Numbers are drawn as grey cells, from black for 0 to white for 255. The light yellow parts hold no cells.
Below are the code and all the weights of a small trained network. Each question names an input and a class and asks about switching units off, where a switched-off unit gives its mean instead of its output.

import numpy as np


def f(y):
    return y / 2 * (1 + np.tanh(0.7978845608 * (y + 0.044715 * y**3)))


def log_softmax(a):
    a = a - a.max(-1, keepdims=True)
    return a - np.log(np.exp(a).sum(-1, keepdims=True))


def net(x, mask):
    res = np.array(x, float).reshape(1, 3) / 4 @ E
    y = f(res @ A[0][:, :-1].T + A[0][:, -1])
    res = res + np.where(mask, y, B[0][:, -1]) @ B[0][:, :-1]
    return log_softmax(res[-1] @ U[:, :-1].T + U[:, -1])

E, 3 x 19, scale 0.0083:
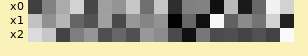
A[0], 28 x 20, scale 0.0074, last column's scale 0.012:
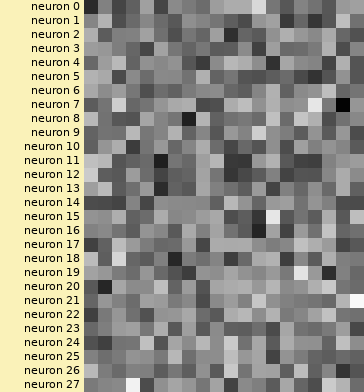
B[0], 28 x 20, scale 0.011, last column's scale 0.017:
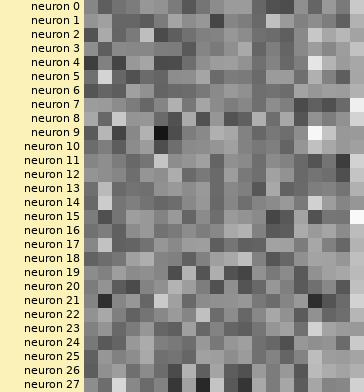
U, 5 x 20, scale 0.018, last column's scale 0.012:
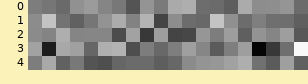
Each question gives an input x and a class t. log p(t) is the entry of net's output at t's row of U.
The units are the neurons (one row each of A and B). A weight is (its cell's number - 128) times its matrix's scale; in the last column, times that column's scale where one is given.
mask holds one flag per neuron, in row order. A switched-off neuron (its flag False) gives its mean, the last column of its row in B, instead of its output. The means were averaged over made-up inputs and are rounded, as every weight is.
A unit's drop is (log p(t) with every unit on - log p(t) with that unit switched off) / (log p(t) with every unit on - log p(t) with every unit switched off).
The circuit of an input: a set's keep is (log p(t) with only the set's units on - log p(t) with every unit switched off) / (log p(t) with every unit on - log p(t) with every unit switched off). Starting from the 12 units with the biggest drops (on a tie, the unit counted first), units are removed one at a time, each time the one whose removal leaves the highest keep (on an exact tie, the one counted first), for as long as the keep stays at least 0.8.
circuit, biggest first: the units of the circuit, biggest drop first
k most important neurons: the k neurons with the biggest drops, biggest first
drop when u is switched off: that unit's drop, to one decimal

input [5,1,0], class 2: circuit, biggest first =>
(neuron 27)
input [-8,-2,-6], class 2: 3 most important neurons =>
(neuron 8; neuron 19; neuron 26)
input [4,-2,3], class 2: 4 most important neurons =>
(neuron 15; neuron 27; neuron 7; neuron 23)
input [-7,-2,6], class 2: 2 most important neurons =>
(neuron 8; neuron 19)
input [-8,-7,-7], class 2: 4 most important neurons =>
(neuron 19; neuron 26; neuron 8; neuron 15)
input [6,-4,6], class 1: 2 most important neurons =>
(neuron 13; neuron 8)
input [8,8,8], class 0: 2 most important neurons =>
(neuron 18; neuron 15)
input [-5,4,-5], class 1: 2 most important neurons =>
(neuron 27; neuron 7)
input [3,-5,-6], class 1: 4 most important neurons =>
(neuron 17; neuron 20; neuron 22; neuron 15)
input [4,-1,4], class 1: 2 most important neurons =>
(neuron 8; neuron 15)
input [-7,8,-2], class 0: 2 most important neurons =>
(neuron 15; neuron 27)
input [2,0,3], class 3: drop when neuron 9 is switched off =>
0.1
